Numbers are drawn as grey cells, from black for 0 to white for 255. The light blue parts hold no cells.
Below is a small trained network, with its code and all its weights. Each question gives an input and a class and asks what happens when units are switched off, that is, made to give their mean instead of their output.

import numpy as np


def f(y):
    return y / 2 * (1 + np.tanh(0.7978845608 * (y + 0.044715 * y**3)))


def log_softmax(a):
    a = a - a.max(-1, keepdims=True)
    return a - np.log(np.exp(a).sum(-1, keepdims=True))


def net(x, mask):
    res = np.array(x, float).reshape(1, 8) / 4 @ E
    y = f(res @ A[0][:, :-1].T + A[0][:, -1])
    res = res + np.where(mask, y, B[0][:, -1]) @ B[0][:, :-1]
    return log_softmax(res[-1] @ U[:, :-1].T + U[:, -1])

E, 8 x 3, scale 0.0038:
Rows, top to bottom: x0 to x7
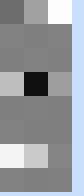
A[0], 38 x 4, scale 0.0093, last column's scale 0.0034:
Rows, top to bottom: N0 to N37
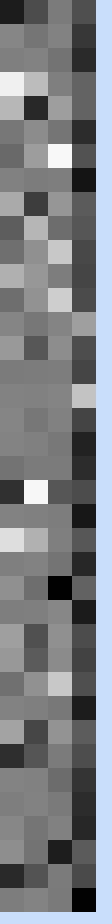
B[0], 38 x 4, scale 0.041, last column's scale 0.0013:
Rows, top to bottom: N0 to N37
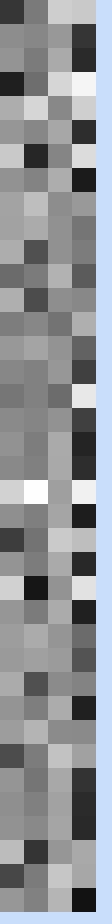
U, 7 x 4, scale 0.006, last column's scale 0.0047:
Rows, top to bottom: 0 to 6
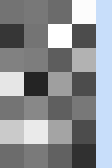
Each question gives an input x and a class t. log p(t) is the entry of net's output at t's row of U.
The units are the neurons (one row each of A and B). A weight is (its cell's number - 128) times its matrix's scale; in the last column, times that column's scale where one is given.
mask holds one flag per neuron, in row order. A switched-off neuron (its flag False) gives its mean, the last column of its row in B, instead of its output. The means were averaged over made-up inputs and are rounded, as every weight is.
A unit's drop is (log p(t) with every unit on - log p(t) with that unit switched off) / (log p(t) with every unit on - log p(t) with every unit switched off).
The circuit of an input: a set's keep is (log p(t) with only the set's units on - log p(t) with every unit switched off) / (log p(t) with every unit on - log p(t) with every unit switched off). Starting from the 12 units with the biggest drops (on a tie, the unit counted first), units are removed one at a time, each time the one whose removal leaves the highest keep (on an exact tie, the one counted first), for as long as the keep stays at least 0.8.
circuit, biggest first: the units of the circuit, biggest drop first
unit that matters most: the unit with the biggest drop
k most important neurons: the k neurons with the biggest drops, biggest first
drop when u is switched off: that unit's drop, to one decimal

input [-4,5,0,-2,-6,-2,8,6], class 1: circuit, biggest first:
N3
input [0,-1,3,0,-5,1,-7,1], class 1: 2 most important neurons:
N0, N36
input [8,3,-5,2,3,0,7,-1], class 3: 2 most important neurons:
N6, N12
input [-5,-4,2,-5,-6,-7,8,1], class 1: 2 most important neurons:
N3, N22
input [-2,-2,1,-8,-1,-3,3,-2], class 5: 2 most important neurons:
N20, N9
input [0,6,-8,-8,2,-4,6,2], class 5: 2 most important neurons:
N20, N9
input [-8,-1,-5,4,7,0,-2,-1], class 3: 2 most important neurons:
N24, N35
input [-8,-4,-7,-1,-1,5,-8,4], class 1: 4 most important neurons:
N0, N36, N31, N6
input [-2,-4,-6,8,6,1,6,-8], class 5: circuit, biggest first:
N4, N8
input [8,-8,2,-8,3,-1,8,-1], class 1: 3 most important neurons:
N3, N22, N24
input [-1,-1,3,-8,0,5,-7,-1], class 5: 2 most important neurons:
N20, N3
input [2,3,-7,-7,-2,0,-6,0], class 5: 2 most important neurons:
N20, N3
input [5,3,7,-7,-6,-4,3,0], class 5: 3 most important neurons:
N20, N9, N24
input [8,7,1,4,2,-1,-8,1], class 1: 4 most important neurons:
N0, N36, N31, N24
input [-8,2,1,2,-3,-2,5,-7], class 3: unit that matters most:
N24
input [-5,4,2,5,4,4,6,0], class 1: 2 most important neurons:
N3, N22
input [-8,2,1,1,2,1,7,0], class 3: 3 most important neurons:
N24, N35, N0
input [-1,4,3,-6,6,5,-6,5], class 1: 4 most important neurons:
N0, N36, N31, N4
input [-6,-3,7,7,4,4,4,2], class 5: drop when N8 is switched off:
0.4
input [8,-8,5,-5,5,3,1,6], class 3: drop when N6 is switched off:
0.6
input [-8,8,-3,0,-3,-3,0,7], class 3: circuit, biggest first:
N24
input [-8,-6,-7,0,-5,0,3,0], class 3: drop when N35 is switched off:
0.3
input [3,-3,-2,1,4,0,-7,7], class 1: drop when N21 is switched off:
0.0
